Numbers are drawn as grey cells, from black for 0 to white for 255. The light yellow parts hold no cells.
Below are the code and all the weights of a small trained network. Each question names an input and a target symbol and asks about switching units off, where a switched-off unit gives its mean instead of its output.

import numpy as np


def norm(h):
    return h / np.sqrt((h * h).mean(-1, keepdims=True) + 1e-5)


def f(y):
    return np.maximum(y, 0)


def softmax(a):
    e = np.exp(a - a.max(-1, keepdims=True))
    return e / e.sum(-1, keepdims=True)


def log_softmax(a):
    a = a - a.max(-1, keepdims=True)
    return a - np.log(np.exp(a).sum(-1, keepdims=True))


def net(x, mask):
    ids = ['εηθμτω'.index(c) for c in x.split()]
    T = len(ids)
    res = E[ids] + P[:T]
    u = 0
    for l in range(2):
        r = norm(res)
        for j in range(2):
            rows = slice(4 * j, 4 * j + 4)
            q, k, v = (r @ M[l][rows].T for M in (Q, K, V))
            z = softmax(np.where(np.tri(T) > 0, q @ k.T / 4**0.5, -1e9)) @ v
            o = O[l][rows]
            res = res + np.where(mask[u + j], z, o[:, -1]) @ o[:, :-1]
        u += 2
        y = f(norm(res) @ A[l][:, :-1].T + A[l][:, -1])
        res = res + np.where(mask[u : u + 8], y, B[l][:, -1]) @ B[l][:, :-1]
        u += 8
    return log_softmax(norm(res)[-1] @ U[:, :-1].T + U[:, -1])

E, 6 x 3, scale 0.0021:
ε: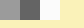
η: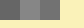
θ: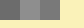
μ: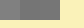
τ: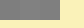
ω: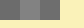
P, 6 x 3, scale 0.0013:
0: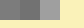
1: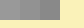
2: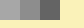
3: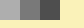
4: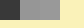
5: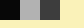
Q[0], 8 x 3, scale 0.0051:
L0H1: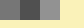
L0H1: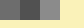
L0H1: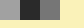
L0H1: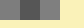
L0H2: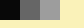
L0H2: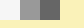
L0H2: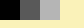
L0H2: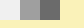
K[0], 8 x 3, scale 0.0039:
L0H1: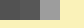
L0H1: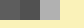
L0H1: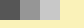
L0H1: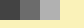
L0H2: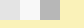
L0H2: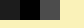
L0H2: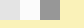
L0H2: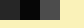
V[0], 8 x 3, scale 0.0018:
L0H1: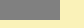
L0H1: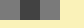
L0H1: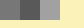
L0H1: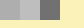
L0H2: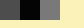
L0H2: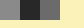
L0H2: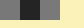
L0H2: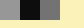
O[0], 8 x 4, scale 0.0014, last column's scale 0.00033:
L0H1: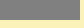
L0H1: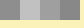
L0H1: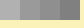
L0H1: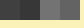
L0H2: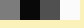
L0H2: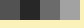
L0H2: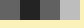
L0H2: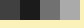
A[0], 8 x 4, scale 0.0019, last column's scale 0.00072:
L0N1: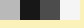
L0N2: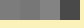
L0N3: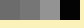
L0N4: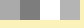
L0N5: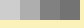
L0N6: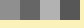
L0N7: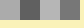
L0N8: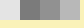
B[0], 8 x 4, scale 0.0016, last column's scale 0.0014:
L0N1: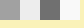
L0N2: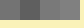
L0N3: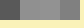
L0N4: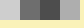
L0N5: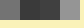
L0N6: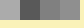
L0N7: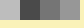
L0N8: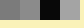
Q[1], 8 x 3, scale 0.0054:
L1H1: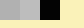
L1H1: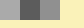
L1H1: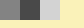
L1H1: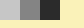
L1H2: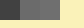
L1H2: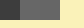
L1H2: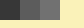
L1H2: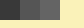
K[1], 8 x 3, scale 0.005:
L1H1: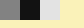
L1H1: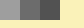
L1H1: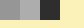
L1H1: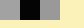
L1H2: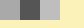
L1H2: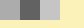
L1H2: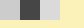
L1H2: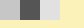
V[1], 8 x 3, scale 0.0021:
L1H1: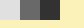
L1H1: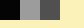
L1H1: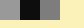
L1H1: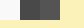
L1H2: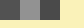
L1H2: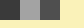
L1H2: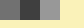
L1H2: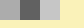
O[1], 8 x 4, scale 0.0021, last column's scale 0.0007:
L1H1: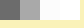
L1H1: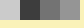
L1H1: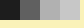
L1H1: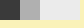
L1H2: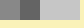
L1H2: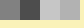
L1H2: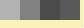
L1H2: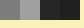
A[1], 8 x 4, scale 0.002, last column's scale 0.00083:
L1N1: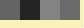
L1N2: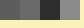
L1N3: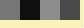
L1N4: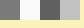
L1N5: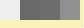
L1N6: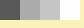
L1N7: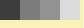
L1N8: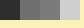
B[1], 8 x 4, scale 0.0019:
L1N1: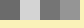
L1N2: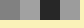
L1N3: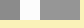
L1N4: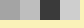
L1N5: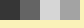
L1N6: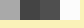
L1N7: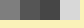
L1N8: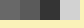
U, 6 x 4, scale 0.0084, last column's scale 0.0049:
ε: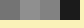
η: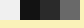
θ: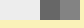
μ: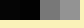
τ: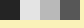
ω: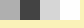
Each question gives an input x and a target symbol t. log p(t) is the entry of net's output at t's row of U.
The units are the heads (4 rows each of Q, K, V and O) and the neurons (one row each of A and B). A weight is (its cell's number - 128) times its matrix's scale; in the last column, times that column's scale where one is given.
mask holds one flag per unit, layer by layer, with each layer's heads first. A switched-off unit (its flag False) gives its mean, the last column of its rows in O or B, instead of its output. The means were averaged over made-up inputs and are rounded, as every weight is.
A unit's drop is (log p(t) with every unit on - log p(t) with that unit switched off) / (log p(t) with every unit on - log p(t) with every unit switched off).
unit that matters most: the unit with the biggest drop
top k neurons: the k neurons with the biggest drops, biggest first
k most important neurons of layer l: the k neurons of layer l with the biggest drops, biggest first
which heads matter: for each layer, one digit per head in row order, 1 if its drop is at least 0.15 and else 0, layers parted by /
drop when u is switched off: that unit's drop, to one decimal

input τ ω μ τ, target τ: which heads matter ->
00 / 10
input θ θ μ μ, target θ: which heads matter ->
01 / 00
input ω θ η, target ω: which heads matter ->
01 / 11
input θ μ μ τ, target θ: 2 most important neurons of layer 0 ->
L0N1, L0N8
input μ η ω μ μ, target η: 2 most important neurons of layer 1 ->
L1N5, L1N6
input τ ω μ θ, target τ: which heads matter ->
00 / 10
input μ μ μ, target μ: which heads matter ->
01 / 10
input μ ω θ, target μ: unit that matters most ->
L0H2
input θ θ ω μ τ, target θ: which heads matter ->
01 / 10
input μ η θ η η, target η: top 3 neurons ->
L0N1, L1N6, L0N4
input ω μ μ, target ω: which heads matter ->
01 / 01
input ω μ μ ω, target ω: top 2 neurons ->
L0N1, L0N8
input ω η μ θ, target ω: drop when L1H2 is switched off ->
1.0
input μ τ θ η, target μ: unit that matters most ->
L1H1
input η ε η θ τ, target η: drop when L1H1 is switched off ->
0.5
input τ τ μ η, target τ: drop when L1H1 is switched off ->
0.8
